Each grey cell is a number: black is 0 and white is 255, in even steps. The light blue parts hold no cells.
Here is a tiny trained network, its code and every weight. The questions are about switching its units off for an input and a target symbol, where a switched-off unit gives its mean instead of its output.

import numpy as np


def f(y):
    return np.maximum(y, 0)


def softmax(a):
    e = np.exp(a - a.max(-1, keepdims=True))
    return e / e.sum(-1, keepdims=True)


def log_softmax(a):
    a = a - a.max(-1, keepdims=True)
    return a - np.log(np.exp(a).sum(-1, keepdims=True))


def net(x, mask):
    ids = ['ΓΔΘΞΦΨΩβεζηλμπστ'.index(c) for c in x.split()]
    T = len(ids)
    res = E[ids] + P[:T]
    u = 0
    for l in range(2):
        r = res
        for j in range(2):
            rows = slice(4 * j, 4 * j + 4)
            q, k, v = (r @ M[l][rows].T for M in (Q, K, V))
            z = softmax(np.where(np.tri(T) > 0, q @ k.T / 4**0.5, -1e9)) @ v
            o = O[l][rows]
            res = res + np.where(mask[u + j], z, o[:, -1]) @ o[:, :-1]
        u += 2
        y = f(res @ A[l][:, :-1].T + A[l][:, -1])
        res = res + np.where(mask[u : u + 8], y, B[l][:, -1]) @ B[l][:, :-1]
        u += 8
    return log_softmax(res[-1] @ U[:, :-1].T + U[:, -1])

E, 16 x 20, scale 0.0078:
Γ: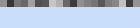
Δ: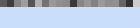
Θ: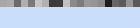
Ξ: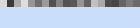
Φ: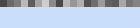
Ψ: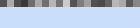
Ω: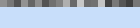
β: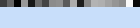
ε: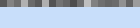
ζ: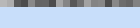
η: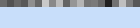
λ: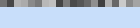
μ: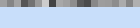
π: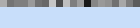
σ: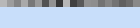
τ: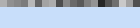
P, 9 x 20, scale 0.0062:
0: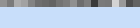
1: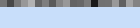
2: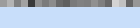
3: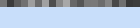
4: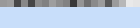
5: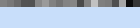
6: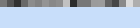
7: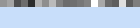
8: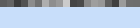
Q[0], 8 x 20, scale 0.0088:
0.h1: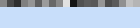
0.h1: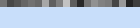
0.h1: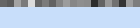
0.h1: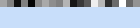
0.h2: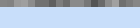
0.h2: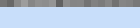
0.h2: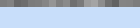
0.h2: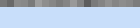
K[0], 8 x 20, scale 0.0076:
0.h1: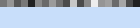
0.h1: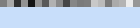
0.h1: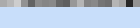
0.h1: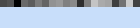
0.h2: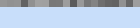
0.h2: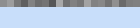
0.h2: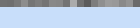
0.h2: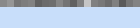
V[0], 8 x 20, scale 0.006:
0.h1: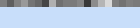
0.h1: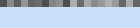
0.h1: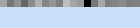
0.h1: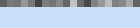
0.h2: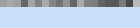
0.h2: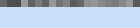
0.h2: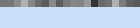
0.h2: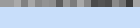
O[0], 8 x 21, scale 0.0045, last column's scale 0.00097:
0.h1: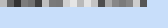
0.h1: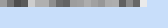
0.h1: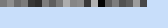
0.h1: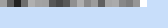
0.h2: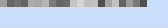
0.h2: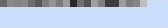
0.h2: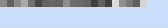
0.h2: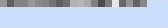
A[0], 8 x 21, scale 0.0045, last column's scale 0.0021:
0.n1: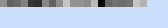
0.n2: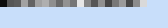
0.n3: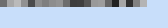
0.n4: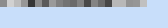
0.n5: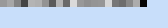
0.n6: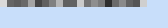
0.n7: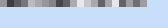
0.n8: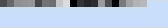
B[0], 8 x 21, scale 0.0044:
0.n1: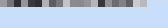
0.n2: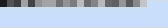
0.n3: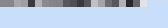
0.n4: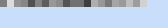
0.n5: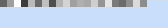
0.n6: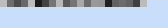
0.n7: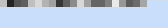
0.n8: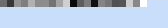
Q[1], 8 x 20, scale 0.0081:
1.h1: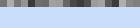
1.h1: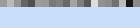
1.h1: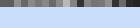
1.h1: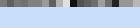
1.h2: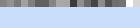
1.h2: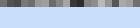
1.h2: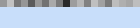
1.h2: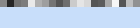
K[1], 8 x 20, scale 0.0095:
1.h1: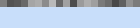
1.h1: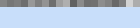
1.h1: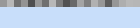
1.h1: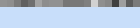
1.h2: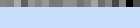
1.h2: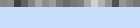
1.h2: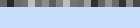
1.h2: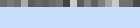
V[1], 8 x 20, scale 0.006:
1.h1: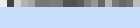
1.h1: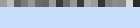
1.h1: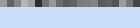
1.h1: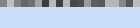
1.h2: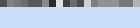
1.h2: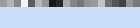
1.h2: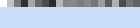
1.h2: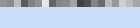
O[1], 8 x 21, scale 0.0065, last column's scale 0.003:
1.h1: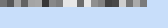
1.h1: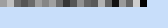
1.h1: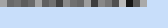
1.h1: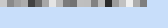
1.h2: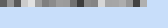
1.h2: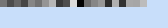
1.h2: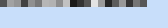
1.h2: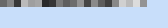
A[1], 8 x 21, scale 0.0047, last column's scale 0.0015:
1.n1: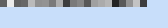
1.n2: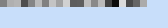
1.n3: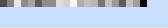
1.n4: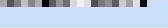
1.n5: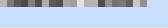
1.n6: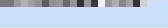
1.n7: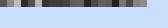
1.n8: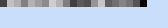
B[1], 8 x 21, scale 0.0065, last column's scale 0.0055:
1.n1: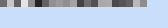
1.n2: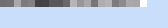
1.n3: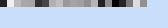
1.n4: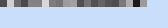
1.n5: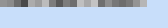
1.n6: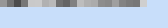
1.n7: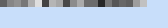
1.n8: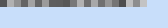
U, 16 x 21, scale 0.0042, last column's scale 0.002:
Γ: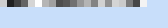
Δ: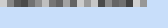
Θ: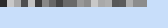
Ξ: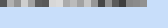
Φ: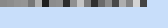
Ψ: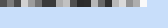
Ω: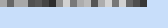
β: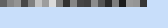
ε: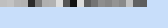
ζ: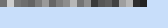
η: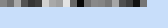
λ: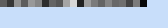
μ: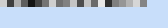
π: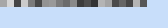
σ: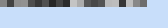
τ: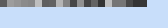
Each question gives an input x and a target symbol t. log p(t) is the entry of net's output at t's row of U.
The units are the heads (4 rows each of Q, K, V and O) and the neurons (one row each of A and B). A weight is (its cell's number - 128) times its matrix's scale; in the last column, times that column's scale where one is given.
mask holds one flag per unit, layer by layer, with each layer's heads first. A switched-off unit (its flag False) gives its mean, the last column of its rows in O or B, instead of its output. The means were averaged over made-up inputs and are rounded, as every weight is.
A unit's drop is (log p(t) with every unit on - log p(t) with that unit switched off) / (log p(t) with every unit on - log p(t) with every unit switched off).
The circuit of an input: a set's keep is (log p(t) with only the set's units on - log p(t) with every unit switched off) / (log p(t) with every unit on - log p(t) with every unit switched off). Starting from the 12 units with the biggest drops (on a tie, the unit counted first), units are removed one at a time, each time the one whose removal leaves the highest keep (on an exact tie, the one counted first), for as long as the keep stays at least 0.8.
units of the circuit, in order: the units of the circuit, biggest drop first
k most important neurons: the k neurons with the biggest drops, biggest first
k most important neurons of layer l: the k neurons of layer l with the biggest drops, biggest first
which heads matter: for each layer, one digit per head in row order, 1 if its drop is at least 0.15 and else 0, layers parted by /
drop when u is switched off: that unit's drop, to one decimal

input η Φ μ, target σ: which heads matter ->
00 / 11
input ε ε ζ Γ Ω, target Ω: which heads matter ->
00 / 11
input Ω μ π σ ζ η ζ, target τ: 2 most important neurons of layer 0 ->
0.n8; 0.n6
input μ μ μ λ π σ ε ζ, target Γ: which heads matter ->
10 / 01
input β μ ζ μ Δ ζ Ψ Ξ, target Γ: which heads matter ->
11 / 00
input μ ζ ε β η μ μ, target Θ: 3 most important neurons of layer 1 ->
1.n3; 1.n5; 1.n7
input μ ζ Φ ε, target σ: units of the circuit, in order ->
1.h2; 1.h1; 0.n2
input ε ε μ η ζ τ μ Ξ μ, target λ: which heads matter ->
00 / 10
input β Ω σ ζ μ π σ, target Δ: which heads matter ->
10 / 01
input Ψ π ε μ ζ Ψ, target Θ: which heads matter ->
10 / 01
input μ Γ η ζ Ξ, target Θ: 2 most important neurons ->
1.n8; 1.n2
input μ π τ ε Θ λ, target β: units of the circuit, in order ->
1.h2; 1.n7; 0.h1; 0.n3
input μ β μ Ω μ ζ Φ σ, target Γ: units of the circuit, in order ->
0.h1
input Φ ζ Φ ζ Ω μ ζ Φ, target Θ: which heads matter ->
00 / 01
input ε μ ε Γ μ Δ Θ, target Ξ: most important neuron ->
1.n3
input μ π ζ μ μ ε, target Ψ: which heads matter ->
00 / 01
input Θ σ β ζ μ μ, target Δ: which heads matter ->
10 / 00
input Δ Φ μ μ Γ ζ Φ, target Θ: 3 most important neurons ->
0.n8; 1.n8; 1.n2
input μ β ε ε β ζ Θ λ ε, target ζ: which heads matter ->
01 / 11
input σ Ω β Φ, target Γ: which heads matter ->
10 / 00
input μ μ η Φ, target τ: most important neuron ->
1.n7
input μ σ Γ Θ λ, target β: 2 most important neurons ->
0.n4; 1.n7
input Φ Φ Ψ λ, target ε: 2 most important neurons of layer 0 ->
0.n8; 0.n4
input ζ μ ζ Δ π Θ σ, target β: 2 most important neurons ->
0.n8; 1.n7
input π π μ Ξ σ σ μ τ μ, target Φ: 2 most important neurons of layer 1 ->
1.n7; 1.n2
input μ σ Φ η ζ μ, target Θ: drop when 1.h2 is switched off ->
0.9
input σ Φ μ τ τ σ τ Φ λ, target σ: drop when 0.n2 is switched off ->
0.2
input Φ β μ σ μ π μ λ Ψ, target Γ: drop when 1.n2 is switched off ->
0.0
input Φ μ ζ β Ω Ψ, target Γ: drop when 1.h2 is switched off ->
-0.1
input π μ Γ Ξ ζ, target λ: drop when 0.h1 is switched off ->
0.1
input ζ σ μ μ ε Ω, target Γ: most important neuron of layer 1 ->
1.n6
